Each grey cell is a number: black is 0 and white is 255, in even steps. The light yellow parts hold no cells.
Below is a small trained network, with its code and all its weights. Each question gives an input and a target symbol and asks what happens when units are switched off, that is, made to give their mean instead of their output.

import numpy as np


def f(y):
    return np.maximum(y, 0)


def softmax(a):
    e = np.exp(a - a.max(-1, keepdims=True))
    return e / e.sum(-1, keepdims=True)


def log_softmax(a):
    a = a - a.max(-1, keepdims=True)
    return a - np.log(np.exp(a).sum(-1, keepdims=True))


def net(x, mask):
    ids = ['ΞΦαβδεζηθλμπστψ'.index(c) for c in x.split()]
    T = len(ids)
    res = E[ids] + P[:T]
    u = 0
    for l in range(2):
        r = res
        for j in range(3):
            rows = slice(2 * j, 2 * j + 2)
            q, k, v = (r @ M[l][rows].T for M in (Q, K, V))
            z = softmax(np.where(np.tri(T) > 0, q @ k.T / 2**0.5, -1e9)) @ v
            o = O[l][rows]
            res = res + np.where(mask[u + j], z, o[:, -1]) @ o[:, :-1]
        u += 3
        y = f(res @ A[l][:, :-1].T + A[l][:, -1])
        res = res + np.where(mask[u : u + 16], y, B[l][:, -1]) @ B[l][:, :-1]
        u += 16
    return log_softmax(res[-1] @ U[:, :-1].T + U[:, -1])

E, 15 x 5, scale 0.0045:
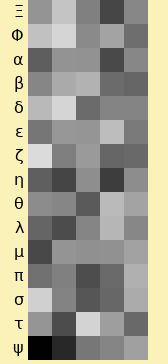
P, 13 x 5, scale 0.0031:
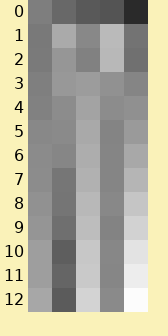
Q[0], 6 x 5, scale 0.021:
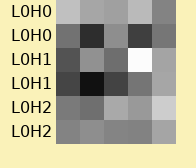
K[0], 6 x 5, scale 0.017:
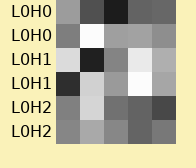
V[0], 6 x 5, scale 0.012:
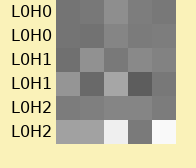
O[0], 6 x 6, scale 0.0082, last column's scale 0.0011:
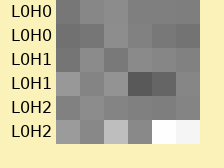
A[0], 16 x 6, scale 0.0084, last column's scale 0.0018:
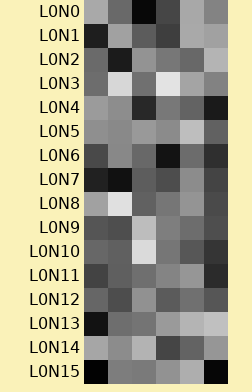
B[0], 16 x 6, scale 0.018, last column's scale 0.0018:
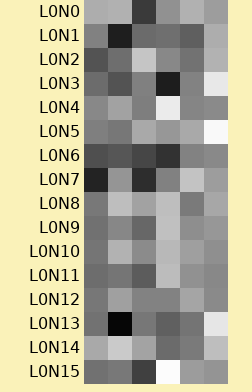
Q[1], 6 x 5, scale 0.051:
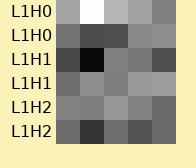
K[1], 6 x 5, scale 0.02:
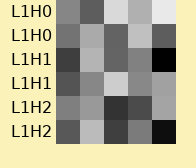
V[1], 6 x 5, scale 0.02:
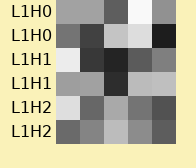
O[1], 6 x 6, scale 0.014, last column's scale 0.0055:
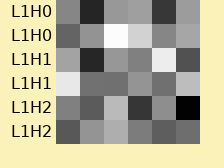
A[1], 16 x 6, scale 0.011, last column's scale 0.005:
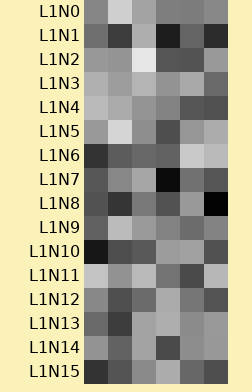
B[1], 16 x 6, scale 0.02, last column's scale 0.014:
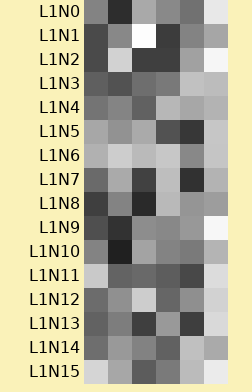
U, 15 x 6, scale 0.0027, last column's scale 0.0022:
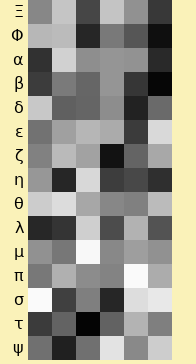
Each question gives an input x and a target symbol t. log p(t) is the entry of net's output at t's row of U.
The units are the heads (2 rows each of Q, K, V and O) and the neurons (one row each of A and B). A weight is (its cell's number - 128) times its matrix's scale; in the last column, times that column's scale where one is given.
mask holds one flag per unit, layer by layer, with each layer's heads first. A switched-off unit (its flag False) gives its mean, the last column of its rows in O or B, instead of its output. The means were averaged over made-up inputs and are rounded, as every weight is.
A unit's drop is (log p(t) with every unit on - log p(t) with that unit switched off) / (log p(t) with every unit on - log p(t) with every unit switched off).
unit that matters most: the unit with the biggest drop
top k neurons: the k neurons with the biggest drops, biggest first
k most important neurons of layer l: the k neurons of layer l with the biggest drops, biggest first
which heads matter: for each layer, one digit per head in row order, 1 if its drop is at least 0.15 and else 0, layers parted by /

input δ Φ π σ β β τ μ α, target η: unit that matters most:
L1H0
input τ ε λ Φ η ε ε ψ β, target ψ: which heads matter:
000 / 101
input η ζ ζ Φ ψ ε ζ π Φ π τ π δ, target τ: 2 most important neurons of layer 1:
(L1N13; L1N3)
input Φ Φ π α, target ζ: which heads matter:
001 / 101
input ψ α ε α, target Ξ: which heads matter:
001 / 011
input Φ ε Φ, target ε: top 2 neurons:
(L0N3; L0N13)
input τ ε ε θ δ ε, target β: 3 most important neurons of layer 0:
(L0N2; L0N3; L0N13)
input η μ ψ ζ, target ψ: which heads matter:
000 / 101
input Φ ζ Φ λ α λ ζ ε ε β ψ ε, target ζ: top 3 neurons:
(L1N1; L0N4; L1N2)
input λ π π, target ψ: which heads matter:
001 / 111
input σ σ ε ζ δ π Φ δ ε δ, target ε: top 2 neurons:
(L0N3; L1N7)
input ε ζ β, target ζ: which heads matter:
000 / 001
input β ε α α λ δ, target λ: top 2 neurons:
(L0N13; L1N9)
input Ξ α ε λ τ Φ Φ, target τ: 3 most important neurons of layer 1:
(L1N2; L1N9; L1N6)
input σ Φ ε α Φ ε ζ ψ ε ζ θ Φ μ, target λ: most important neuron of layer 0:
(L0N4)
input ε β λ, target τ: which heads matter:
001 / 101
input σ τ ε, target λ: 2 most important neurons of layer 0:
(L0N4; L0N0)
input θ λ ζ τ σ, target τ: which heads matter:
000 / 101
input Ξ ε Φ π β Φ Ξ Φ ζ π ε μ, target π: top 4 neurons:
(L0N6; L1N6; L1N8; L0N0)
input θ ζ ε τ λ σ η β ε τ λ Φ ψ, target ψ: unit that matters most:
L1N13
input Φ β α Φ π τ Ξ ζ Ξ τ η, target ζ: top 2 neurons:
(L1N1; L0N4)
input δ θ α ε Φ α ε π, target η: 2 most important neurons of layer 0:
(L0N4; L0N0)
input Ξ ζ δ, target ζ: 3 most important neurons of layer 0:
(L0N13; L0N8; L0N7)
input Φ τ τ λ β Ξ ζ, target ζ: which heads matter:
001 / 001
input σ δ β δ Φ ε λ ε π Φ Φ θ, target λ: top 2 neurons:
(L0N4; L1N1)
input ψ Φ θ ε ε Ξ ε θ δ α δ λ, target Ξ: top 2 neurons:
(L0N7; L0N2)
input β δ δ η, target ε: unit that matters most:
L1N7
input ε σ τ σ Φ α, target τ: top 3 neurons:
(L1N2; L0N1; L0N3)
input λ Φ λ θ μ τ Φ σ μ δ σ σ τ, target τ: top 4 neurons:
(L1N2; L0N3; L1N9; L0N2)
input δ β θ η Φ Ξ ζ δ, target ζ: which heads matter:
001 / 001
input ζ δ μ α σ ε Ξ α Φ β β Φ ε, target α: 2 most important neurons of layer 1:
(L1N1; L1N7)
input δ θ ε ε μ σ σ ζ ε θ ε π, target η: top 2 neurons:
(L0N4; L0N13)
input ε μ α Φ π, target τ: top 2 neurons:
(L1N2; L0N3)
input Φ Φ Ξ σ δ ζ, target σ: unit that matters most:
L0N0
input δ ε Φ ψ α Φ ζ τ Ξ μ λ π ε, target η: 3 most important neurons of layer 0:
(L0N4; L0N0; L0N13)
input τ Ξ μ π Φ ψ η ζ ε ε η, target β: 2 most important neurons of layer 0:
(L0N2; L0N10)
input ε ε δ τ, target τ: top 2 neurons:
(L1N2; L1N9)
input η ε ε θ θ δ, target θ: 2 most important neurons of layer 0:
(L0N3; L0N2)
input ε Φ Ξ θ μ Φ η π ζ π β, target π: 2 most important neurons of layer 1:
(L1N6; L1N14)
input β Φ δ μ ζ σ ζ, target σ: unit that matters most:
L1H1
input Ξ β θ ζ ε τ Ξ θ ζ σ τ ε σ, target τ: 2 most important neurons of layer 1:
(L1N3; L1N2)
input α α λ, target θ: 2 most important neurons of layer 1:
(L1N6; L1N9)
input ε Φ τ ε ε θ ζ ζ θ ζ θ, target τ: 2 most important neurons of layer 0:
(L0N3; L0N4)
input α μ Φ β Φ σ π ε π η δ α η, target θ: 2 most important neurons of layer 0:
(L0N6; L0N7)
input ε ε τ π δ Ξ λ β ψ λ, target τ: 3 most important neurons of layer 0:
(L0N3; L0N4; L0N2)
